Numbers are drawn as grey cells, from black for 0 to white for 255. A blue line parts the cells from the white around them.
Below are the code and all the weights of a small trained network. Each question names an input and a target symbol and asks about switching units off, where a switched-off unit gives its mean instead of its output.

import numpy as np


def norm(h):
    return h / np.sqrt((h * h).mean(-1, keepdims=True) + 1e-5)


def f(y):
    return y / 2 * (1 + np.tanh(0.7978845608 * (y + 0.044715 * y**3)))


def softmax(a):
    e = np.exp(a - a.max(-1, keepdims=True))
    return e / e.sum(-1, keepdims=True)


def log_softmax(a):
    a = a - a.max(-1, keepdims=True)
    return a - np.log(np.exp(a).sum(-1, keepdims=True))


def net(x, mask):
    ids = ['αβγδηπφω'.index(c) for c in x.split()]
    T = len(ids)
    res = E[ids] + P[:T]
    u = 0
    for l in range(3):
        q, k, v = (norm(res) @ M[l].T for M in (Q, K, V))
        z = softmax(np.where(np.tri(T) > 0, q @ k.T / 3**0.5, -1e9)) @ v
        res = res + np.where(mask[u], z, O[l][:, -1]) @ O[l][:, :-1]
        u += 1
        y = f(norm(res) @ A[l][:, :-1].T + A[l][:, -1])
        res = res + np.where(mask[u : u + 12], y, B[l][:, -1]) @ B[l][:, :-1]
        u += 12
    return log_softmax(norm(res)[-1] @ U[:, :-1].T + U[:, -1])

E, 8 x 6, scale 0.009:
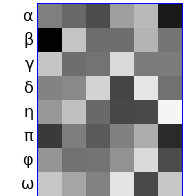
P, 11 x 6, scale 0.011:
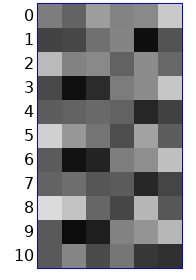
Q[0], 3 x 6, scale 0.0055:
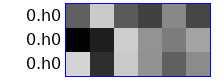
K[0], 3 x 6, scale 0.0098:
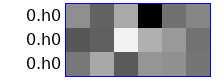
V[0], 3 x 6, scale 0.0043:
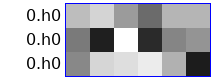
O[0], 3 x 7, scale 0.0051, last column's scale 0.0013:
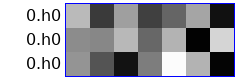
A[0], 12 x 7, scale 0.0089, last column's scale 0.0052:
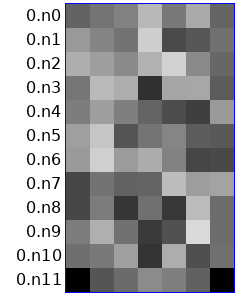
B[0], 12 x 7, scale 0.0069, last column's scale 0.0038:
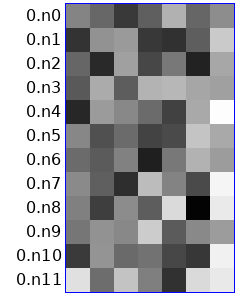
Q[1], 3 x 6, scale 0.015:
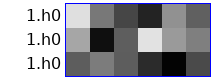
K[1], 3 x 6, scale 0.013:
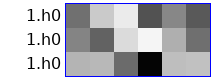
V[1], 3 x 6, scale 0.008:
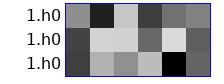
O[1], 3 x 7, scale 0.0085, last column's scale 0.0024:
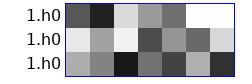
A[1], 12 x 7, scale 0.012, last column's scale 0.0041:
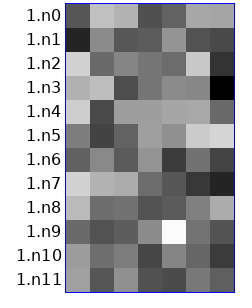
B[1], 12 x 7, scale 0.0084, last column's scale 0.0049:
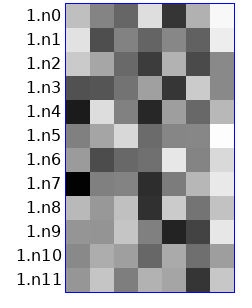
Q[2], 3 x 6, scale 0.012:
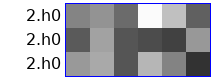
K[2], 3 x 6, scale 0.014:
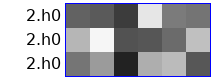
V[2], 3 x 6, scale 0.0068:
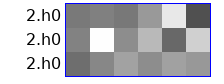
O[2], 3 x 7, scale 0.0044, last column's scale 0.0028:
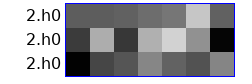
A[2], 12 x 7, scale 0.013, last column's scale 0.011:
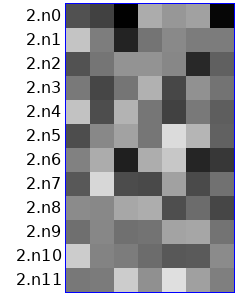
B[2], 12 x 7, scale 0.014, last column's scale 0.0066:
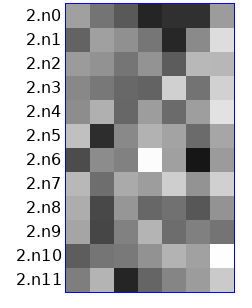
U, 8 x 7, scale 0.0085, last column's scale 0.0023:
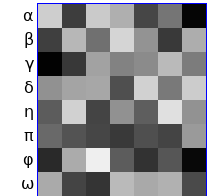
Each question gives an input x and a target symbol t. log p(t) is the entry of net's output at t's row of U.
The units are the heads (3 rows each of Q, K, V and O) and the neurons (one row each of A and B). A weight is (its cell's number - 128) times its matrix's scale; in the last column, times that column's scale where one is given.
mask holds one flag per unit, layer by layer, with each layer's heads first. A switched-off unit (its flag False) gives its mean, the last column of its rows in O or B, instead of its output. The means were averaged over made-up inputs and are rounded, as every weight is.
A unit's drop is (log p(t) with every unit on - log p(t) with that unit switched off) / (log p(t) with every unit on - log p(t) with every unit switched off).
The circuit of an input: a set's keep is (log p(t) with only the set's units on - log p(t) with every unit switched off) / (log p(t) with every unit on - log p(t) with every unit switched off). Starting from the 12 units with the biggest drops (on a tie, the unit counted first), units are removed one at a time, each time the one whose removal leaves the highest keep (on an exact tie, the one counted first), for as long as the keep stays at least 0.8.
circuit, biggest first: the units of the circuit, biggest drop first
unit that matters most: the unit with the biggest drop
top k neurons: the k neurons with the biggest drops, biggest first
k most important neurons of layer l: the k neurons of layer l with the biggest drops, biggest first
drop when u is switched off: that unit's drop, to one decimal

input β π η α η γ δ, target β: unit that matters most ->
0.n7
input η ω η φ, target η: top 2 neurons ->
[0.n9; 1.n7]
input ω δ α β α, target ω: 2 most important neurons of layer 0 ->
[0.n11; 0.n8]
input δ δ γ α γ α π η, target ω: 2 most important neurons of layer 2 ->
[2.n3; 2.n4]
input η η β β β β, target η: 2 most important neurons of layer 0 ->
[0.n8; 0.n4]
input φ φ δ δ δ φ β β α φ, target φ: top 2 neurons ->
[1.n9; 1.n4]
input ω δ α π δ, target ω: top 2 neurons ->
[1.n0; 0.n8]
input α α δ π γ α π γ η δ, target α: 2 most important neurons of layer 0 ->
[0.n7; 0.n8]
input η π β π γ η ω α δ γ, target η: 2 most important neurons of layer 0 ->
[0.n9; 0.n0]
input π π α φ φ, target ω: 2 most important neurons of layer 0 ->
[0.n11; 0.n8]
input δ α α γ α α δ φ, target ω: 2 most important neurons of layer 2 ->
[2.n3; 2.n4]
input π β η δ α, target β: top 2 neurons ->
[2.n6; 0.n3]
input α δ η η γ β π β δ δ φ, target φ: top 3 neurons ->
[0.n9; 0.n3; 1.n7]
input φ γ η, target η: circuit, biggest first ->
[1.h0]
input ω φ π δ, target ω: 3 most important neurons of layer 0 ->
[0.n4; 0.n10; 0.n9]
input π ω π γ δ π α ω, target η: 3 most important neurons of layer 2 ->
[2.n4; 2.n10; 2.n7]
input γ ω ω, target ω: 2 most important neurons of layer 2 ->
[2.n5; 2.n11]
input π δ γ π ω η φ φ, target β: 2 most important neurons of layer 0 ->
[0.n9; 0.n3]
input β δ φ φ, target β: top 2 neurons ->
[0.n7; 2.n6]
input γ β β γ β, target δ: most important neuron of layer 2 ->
[2.n7]
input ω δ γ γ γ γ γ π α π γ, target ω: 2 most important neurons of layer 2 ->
[2.n3; 2.n4]
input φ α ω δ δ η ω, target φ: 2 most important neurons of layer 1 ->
[1.n9; 1.n4]
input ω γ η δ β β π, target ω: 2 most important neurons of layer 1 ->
[1.n5; 1.n7]
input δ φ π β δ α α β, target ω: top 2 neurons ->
[0.n11; 2.n3]
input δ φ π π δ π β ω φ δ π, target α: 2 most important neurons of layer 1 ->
[1.n0; 1.n7]
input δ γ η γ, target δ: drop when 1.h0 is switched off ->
1.0
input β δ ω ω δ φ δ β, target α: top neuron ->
[1.n0]
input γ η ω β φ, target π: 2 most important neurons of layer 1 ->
[1.n6; 1.n9]
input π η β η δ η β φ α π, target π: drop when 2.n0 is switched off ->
0.3
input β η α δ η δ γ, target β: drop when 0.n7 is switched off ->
0.6
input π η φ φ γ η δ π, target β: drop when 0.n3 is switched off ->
0.2
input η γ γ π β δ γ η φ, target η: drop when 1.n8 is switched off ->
-0.1
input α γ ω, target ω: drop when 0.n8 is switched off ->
0.2
